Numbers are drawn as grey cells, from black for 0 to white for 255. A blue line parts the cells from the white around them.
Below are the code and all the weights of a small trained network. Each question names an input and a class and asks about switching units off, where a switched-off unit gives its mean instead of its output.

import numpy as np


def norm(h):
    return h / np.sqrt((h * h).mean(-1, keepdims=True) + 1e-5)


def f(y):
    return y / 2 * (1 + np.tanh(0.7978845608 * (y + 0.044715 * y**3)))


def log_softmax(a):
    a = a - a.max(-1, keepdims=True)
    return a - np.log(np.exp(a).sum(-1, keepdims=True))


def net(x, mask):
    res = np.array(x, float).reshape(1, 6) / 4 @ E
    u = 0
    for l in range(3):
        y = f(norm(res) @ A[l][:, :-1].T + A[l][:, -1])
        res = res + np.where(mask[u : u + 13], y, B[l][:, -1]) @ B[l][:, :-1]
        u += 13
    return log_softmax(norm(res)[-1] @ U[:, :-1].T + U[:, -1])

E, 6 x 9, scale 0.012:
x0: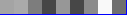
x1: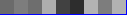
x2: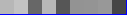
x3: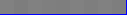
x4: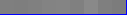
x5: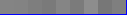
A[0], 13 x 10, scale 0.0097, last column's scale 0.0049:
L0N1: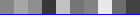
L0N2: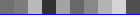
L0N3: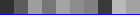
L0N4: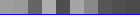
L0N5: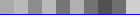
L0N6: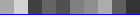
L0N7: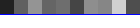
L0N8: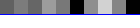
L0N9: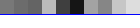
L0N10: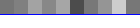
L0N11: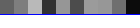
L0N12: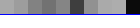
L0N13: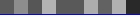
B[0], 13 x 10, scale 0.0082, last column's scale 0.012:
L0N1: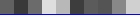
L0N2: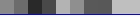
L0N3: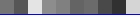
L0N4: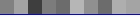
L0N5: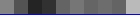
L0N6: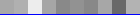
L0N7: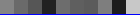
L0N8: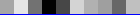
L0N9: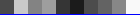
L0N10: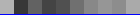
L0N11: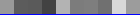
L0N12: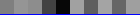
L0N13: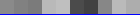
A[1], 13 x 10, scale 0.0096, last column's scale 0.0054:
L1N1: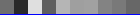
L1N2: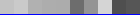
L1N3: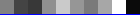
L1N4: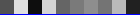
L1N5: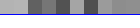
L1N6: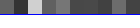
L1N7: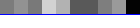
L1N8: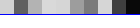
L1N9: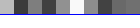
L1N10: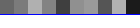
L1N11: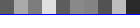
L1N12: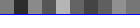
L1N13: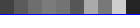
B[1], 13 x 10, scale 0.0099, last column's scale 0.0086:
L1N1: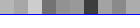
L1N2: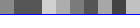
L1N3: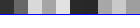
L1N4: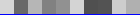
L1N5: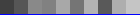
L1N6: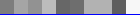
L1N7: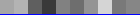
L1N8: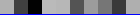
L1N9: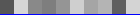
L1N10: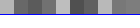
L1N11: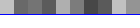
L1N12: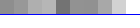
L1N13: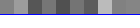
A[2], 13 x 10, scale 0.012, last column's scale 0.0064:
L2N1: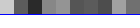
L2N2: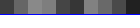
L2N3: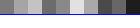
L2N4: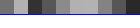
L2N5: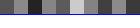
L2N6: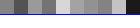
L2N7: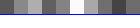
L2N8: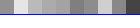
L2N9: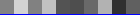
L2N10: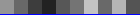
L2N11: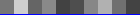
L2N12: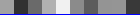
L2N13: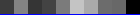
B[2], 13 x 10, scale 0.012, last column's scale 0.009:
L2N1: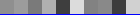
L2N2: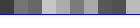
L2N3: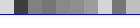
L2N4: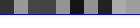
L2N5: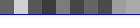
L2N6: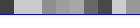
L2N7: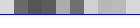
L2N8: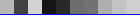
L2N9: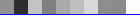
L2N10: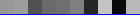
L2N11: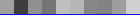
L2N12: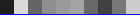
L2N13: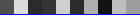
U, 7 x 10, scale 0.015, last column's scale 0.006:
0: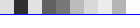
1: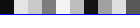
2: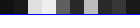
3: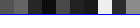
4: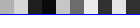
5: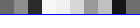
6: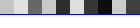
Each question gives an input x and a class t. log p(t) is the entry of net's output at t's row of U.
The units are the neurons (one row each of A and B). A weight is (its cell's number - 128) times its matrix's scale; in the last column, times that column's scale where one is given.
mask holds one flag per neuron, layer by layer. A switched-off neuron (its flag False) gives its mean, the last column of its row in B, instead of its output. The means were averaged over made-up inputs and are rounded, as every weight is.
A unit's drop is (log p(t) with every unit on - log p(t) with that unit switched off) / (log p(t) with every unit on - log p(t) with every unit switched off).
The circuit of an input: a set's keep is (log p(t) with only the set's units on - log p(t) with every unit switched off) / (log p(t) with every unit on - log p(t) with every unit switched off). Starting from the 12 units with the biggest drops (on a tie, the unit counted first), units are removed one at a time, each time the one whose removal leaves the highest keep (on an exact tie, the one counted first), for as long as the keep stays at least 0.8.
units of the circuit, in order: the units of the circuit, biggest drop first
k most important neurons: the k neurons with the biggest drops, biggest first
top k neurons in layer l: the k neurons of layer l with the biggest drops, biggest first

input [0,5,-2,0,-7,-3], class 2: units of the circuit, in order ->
(L2N2)
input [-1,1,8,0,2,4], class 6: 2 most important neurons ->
(L0N8 L0N4)
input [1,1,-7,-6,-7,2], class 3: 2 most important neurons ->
(L0N2 L0N7)
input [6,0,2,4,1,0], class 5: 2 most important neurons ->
(L0N1 L0N9)
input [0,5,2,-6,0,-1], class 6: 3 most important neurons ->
(L1N4 L1N6 L0N3)
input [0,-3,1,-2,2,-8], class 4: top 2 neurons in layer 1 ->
(L1N6 L1N1)
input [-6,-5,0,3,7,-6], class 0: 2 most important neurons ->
(L0N3 L0N8)
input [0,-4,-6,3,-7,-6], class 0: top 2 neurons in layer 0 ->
(L0N3 L0N13)
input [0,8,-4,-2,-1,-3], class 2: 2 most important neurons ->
(L0N9 L2N2)
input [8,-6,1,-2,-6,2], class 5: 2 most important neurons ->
(L1N8 L0N6)
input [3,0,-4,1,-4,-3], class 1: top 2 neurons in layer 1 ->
(L1N3 L1N12)
